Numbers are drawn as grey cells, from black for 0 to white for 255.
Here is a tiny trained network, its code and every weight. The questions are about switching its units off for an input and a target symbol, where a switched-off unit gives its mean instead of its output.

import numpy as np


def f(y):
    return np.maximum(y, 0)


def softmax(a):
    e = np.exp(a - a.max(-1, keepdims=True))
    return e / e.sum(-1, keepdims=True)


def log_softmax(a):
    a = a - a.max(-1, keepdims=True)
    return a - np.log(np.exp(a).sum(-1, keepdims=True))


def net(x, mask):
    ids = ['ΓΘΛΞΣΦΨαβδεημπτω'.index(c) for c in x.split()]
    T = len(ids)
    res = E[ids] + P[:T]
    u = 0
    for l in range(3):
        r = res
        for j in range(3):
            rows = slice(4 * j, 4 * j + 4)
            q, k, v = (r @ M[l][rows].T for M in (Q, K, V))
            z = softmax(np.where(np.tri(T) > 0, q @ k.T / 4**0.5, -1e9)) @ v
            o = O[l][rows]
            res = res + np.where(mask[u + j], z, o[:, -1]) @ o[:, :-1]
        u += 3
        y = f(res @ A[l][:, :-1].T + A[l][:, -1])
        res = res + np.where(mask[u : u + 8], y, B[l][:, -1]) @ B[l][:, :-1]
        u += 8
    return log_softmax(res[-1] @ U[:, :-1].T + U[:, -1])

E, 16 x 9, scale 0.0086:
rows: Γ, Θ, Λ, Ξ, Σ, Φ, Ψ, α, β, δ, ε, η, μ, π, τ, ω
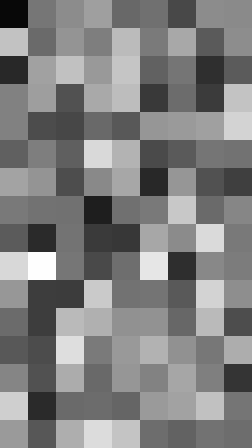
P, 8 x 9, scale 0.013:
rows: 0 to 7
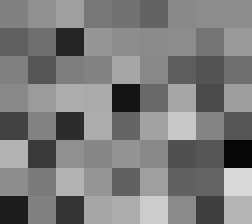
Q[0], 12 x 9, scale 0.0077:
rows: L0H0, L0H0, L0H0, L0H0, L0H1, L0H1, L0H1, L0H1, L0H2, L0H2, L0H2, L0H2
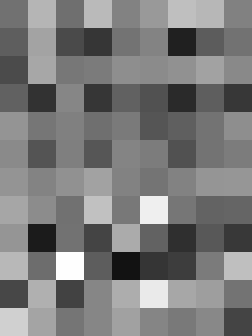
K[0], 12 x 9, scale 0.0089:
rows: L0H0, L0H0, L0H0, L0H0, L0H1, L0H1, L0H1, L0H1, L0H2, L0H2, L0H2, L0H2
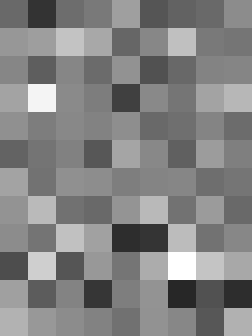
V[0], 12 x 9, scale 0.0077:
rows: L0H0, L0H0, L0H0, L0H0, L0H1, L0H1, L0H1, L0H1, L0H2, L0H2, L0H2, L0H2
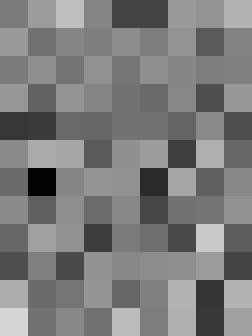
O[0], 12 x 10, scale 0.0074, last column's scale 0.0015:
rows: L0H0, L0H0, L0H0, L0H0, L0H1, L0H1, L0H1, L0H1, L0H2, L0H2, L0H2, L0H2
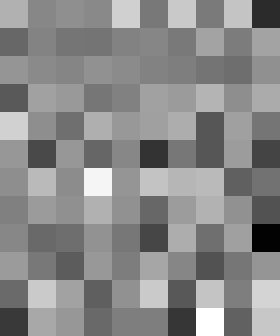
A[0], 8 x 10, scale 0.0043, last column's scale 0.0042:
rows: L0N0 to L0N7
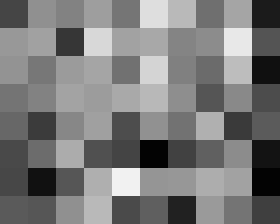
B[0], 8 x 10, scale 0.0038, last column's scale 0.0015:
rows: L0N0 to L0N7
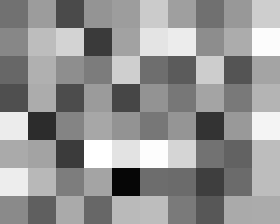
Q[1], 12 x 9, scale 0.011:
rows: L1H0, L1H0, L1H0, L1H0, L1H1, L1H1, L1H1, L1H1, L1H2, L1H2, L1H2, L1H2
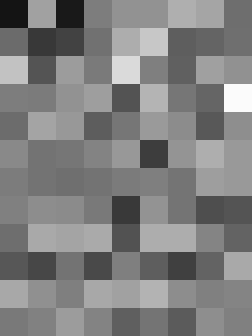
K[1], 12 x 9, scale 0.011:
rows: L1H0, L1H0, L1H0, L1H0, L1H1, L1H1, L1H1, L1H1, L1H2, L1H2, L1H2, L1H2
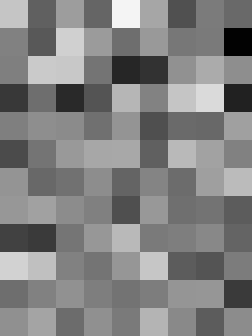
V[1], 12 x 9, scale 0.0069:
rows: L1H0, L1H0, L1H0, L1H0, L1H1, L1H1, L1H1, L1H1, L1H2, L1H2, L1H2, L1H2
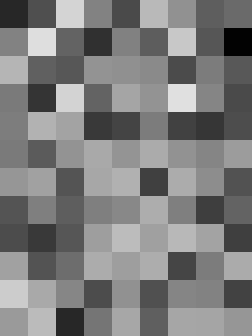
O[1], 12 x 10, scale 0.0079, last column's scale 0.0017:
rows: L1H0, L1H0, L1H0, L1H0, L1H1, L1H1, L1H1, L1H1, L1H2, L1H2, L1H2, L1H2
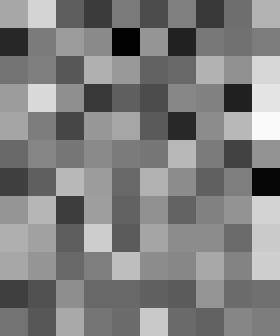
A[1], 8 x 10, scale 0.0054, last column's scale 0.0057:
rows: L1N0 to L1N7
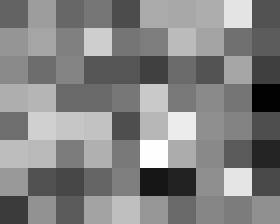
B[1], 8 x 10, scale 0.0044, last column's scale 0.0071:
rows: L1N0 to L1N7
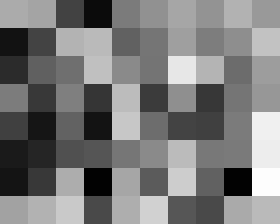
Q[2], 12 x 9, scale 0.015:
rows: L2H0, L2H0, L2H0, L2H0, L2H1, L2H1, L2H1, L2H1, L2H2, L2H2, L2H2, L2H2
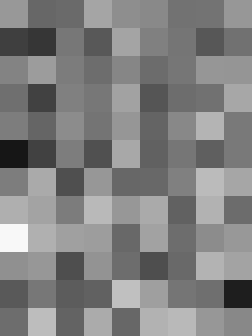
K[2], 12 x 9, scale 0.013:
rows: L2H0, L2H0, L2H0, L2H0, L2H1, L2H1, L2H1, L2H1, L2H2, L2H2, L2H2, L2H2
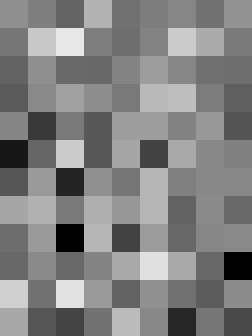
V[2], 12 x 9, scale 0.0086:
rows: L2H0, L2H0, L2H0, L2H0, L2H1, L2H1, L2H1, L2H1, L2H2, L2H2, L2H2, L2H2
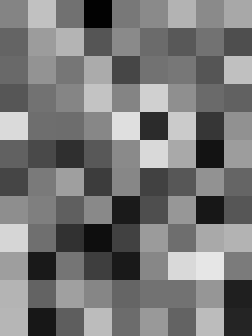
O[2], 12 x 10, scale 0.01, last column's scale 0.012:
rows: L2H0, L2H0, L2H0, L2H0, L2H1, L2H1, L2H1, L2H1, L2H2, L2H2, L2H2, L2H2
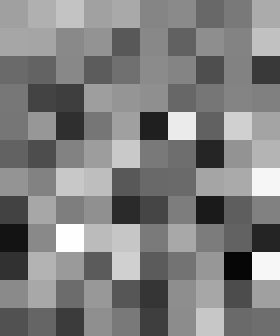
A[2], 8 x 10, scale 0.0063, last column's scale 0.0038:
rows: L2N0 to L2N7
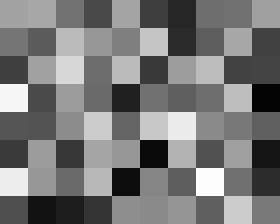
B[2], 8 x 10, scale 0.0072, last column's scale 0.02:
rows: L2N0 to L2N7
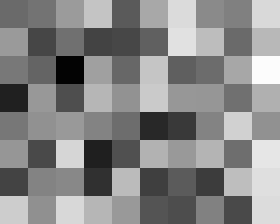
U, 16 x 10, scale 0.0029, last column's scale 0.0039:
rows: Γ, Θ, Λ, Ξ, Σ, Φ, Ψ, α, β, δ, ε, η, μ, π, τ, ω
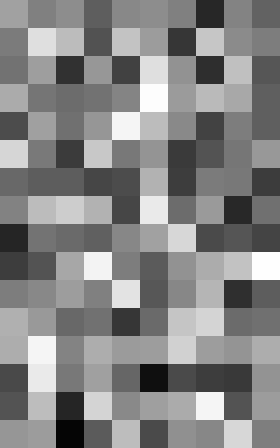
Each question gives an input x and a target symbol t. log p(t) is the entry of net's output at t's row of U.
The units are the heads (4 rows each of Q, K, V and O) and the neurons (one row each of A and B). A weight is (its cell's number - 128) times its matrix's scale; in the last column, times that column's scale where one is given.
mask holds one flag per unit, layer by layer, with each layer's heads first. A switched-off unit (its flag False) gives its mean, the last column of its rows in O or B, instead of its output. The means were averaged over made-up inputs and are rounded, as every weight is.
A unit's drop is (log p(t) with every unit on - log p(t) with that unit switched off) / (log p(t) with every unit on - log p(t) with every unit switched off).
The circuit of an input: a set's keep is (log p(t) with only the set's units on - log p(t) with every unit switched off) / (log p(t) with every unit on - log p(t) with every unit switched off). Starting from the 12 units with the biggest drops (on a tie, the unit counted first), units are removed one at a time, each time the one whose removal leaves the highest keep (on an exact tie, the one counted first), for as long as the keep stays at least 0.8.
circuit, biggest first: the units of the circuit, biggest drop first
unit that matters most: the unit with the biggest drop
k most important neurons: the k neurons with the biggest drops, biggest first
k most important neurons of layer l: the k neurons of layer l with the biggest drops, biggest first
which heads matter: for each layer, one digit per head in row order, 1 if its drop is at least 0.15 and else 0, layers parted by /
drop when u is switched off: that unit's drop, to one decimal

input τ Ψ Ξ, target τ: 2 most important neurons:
[L2N2, L2N6]
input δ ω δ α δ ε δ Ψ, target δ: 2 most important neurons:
[L2N0, L2N6]
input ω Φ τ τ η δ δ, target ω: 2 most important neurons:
[L1N6, L2N6]
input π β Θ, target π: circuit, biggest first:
[L1H0, L2H1, L2N5, L0H2]
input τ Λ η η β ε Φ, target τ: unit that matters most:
L1H1
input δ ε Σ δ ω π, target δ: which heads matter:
010 / 000 / 010
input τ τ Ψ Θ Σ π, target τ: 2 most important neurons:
[L2N2, L1N5]
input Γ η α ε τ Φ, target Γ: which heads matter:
011 / 010 / 011
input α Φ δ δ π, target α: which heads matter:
010 / 101 / 111
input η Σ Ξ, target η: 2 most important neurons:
[L2N5, L2N6]
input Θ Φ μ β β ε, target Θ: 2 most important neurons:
[L1N5, L2N6]
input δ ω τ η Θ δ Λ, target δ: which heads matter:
010 / 011 / 010
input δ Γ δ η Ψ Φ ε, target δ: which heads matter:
010 / 010 / 010
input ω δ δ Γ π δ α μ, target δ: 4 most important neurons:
[L1N6, L2N0, L2N2, L2N3]
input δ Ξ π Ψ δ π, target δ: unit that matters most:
L0H1
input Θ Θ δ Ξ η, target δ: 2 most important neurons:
[L1N6, L2N4]
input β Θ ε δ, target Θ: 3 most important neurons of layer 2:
[L2N6, L2N2, L2N1]
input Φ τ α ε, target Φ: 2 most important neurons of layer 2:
[L2N7, L2N5]
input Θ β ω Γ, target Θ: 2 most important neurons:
[L1N4, L2N6]
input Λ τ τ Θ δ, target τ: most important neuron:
[L1N6]
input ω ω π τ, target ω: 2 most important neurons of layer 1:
[L1N4, L1N5]
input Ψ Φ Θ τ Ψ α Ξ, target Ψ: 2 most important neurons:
[L2N6, L1N4]
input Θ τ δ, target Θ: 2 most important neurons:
[L2N6, L1N5]
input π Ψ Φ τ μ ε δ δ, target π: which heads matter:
010 / 110 / 111
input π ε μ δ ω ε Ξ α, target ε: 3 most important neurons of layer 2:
[L2N7, L2N2, L2N5]
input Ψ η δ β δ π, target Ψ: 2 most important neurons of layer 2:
[L2N6, L2N7]
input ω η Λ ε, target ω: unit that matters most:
L1N4
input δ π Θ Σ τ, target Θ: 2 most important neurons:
[L2N6, L1N6]
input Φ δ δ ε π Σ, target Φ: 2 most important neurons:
[L2N7, L0N5]
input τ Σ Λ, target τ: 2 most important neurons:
[L2N2, L2N6]
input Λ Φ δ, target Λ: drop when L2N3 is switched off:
0.3
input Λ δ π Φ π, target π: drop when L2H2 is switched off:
0.1
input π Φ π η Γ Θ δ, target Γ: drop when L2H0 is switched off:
0.2
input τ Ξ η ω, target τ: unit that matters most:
L0H1
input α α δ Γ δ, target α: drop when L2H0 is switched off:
0.2
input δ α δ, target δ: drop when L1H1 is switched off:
0.2
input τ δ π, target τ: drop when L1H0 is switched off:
0.1
